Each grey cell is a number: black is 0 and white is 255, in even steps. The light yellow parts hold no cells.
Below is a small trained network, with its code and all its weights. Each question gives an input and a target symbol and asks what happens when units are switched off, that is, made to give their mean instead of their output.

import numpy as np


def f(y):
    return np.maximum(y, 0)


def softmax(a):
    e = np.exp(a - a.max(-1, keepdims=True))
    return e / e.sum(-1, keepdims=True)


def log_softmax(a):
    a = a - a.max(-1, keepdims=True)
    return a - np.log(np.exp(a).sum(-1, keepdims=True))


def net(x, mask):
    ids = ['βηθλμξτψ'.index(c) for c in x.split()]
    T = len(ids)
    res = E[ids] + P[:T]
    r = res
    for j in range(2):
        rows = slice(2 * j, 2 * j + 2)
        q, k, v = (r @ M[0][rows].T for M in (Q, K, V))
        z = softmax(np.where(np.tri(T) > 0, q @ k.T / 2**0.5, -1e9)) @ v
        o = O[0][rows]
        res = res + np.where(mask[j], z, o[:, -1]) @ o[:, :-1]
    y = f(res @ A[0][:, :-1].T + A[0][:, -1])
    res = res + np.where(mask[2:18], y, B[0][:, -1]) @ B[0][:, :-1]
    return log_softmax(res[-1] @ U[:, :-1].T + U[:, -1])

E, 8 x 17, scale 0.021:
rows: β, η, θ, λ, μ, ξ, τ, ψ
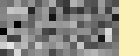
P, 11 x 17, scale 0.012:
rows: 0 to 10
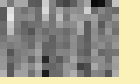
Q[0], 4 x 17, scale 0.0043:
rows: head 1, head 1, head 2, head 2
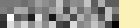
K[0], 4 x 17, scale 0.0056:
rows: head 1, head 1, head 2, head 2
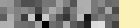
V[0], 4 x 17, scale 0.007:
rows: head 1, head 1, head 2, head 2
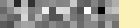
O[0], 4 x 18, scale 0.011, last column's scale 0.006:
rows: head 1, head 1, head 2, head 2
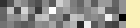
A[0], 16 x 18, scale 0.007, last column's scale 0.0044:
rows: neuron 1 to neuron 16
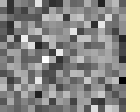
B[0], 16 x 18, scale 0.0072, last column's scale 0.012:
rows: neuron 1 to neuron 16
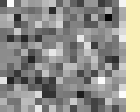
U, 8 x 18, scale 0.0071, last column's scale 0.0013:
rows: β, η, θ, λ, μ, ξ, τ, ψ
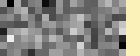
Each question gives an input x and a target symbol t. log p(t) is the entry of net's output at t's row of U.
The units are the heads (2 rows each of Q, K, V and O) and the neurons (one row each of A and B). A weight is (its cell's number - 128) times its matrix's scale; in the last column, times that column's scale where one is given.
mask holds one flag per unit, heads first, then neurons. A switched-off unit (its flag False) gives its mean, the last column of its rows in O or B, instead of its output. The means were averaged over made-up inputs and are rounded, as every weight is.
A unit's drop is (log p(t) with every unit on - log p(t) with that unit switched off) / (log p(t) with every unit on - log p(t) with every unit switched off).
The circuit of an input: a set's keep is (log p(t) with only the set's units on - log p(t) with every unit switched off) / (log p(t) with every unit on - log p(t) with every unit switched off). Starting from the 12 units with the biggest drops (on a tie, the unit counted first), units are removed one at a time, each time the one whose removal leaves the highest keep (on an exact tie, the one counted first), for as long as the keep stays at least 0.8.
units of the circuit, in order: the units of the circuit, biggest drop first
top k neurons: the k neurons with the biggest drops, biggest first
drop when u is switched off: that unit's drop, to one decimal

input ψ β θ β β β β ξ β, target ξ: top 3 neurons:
[neuron 1; neuron 6; neuron 4]
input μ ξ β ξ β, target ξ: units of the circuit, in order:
[neuron 6]
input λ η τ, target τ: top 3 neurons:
[neuron 6; neuron 14; neuron 1]
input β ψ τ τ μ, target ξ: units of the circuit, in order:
[head 2; neuron 6]
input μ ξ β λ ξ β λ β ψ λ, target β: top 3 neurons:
[neuron 5; neuron 12; neuron 3]
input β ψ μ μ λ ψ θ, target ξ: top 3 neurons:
[neuron 6; neuron 13; neuron 12]
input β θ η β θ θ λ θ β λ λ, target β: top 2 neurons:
[neuron 12; neuron 5]
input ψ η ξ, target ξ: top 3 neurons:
[neuron 14; neuron 3; neuron 7]
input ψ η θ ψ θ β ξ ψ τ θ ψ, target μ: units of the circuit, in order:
[head 2; head 1]
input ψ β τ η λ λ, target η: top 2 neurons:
[neuron 1; neuron 6]
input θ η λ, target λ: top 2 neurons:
[neuron 6; neuron 3]
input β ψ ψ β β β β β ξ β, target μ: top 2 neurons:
[neuron 1; neuron 5]
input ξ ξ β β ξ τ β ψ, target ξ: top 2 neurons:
[neuron 1; neuron 6]
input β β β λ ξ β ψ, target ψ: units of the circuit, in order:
[neuron 14]
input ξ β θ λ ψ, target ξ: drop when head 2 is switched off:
0.2
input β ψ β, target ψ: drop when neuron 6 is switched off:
-0.1
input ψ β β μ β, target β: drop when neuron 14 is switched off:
-0.1
